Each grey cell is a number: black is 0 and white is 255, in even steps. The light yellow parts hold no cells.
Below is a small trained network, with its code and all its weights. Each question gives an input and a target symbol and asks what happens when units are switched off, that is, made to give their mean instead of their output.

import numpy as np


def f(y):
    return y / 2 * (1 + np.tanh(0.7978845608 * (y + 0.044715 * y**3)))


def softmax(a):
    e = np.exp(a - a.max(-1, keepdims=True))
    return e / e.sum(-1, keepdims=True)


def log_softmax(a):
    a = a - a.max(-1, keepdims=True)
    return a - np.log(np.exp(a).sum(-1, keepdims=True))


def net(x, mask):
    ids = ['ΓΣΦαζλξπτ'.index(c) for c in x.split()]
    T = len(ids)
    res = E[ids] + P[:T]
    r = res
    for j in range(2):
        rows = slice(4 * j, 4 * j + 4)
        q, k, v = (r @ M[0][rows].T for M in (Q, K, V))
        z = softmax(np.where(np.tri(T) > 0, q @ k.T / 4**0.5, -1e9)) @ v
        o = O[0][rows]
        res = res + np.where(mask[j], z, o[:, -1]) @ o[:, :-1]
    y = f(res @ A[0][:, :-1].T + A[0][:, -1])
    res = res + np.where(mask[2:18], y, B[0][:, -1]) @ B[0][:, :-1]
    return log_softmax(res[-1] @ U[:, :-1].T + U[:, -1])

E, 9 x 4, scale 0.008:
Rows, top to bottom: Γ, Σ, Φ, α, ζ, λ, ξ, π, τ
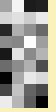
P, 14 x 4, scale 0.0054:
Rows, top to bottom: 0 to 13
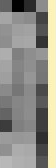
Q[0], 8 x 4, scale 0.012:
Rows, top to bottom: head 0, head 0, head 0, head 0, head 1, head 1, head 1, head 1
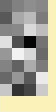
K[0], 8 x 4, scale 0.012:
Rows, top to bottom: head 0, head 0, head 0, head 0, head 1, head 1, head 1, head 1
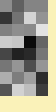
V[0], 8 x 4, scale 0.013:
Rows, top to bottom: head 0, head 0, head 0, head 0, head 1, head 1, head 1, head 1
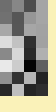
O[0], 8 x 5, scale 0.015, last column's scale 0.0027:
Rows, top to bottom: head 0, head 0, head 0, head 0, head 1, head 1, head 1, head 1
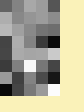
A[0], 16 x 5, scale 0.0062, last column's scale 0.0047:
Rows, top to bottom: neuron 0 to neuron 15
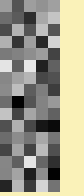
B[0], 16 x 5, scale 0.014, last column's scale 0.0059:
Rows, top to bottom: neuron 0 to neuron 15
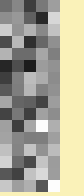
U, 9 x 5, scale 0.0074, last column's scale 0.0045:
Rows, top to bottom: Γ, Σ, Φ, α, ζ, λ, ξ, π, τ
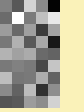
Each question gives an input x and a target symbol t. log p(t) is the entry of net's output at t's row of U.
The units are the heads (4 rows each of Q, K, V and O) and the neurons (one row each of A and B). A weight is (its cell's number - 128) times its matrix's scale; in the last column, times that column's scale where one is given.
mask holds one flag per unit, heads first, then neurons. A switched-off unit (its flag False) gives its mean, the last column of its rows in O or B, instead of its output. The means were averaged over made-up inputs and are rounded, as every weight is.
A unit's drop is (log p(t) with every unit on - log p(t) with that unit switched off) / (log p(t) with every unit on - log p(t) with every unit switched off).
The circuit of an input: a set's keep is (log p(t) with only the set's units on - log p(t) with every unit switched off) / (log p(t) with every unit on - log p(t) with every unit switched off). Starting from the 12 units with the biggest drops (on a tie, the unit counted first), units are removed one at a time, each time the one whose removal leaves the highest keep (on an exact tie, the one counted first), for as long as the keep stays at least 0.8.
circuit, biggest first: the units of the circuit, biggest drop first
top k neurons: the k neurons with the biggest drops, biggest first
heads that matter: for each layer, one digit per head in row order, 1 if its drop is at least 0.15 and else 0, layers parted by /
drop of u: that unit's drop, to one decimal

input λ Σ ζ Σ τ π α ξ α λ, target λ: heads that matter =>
01
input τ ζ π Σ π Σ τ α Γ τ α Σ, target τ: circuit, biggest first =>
(head 1; neuron 15)
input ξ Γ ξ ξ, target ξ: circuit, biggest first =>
(head 0; head 1)
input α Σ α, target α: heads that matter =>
01
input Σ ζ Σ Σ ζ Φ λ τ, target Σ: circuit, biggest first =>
(head 1; neuron 15)
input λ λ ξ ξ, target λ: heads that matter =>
01
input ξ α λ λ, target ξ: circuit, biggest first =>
(head 1)
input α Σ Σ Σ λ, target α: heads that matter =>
01
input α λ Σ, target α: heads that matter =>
01
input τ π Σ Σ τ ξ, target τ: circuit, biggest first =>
(head 1; neuron 15)
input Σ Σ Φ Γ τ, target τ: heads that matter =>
10
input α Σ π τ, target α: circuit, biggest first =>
(head 1; neuron 3; neuron 5)
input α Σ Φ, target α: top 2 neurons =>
(neuron 5; neuron 3)
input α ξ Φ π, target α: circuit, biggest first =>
(head 1; neuron 3; neuron 5; neuron 15)
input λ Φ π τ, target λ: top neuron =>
(neuron 3)
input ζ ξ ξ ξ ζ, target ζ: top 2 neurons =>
(neuron 15; neuron 1)
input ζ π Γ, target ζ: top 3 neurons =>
(neuron 15; neuron 2; neuron 12)
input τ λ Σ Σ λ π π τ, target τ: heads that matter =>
11
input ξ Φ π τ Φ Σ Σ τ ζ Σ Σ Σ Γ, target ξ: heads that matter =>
11
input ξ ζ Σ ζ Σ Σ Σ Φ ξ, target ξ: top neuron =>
(neuron 3)
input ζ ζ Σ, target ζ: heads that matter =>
01
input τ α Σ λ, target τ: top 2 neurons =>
(neuron 5; neuron 6)
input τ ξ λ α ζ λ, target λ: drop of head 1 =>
0.4
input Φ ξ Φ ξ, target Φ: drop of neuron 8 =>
0.3
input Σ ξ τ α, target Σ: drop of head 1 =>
0.5
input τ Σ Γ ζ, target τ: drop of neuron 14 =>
0.0
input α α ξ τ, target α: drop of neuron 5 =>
0.3
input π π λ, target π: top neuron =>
(neuron 8)
